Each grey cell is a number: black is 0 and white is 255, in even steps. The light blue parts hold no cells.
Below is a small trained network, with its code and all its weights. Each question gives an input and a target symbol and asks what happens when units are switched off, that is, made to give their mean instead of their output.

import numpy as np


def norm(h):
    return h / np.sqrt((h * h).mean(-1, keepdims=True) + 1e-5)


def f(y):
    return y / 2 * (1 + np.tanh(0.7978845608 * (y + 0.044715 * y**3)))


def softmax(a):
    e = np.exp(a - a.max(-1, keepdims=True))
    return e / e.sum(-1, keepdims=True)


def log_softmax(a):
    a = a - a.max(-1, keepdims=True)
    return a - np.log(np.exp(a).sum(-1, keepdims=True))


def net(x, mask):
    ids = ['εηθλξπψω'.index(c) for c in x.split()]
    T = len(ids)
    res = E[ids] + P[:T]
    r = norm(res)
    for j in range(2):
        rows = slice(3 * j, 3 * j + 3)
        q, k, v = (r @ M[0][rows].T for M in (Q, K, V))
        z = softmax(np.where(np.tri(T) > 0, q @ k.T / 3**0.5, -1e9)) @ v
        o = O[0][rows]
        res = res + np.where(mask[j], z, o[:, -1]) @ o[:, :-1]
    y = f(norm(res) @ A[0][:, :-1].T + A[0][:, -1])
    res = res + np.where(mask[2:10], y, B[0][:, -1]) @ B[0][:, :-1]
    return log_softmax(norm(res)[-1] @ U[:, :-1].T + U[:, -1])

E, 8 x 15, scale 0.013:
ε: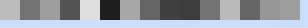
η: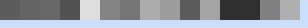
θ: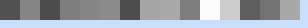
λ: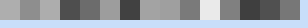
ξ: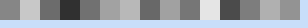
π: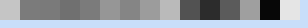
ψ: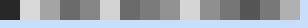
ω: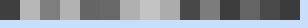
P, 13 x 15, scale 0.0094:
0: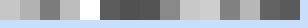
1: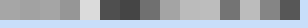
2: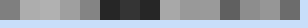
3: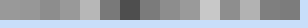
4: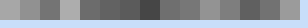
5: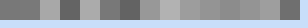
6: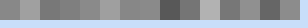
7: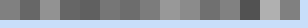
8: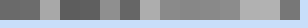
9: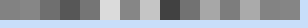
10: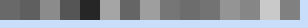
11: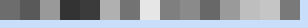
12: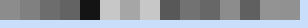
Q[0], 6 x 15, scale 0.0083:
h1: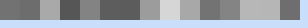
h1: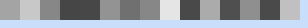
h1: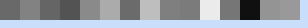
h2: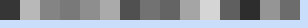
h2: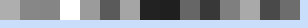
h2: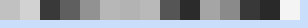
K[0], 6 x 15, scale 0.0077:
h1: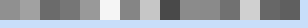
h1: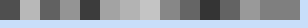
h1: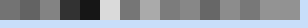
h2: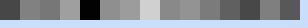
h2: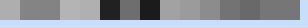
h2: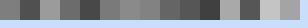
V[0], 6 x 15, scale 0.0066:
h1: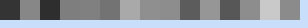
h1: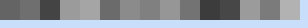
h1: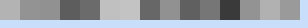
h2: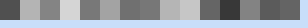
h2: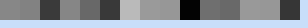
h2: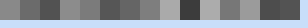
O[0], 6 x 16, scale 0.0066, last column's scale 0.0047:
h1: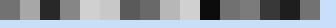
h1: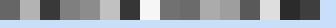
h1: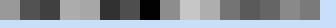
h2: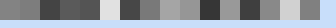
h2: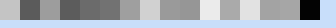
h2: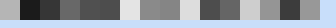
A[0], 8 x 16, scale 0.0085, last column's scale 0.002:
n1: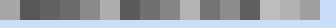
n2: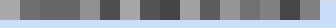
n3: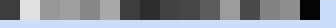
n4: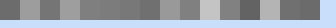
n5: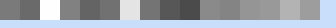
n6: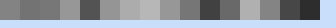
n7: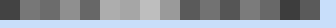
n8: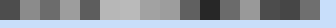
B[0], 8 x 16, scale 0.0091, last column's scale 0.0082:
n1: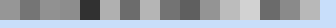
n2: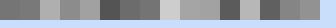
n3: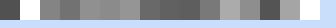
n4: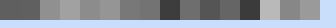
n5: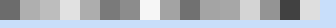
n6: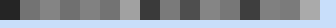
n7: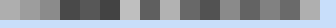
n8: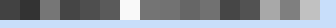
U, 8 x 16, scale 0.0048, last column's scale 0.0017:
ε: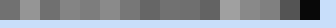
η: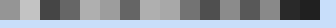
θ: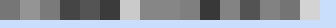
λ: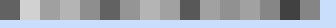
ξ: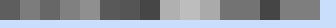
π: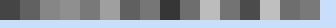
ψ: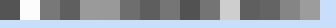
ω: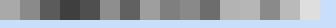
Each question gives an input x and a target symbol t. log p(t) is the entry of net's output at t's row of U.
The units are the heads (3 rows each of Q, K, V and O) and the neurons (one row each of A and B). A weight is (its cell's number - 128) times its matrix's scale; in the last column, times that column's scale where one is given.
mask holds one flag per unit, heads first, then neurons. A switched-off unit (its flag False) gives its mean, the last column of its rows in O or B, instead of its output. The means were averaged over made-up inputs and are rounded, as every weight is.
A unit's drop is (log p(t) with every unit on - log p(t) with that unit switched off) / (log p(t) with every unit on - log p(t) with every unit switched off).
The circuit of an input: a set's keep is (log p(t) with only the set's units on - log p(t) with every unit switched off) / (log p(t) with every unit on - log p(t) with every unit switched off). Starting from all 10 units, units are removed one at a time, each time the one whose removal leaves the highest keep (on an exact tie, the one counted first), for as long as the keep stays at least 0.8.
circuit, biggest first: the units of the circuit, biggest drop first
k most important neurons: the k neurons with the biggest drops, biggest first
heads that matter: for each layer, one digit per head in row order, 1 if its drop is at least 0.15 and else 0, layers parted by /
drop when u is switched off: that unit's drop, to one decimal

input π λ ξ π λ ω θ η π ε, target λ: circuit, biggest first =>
n5
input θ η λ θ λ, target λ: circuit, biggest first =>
h1, n5
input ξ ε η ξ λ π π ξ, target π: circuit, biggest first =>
h1, n4
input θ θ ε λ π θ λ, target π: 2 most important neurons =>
n4, n3
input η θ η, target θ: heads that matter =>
11
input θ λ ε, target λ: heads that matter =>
00
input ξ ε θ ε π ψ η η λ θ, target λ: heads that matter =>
10
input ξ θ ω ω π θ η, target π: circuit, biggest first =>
h1, n4
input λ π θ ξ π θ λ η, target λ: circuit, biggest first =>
h1, n5
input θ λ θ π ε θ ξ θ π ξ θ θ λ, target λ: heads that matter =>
11
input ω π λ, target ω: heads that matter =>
01
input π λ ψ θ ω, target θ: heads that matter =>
00
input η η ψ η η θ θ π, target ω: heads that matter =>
10
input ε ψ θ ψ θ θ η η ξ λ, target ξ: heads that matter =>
10
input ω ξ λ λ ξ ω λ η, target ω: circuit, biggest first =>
h2
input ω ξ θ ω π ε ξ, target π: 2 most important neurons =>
n4, n3
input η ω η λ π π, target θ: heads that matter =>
00
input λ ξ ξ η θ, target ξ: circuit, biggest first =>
h2, h1, n3, n2
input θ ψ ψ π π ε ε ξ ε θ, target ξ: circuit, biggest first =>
h1, n3
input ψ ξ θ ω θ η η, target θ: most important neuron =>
n7
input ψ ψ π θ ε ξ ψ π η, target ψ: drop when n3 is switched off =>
0.3
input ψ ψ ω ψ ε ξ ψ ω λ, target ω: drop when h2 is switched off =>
0.5
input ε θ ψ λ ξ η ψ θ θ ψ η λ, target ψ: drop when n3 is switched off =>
0.2
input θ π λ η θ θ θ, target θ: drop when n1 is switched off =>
0.0
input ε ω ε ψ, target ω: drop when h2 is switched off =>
0.9
